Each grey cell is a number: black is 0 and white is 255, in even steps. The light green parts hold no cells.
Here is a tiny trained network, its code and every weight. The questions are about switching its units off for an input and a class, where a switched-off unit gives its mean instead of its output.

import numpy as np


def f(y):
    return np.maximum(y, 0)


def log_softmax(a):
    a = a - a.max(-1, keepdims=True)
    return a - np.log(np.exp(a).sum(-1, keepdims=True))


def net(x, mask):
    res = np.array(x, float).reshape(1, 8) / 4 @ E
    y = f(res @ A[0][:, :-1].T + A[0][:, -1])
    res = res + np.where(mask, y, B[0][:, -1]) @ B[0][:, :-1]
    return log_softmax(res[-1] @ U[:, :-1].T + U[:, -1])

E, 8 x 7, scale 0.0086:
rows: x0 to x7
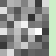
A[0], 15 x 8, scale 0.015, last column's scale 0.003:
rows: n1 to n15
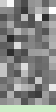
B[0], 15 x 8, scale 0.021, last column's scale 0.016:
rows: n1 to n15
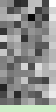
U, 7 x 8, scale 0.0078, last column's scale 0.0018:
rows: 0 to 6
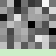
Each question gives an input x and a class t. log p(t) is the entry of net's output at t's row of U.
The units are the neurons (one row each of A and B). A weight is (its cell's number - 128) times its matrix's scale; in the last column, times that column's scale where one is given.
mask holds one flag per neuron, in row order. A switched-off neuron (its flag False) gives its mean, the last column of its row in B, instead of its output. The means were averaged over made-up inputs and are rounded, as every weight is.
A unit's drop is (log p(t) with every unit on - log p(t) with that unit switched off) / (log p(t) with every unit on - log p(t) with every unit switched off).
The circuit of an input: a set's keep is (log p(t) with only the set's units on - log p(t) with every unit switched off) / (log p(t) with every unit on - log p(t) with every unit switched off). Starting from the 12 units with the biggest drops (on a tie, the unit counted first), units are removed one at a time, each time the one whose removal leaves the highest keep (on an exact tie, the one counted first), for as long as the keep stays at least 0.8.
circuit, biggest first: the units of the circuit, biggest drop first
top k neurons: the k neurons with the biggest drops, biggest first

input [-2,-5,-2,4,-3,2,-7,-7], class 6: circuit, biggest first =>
(n8)
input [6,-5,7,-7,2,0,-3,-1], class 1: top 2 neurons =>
(n1; n2)
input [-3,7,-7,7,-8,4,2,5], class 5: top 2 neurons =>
(n10; n11)
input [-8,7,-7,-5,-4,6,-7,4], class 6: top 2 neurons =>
(n6; n8)
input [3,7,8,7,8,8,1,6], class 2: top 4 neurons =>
(n13; n5; n7; n2)
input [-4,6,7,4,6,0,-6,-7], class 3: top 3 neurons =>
(n3; n12; n13)
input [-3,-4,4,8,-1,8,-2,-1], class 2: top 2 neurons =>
(n13; n5)
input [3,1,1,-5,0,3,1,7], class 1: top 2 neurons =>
(n1; n2)
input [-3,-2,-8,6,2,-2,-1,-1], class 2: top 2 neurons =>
(n7; n13)
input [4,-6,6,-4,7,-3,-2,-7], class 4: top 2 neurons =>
(n2; n15)
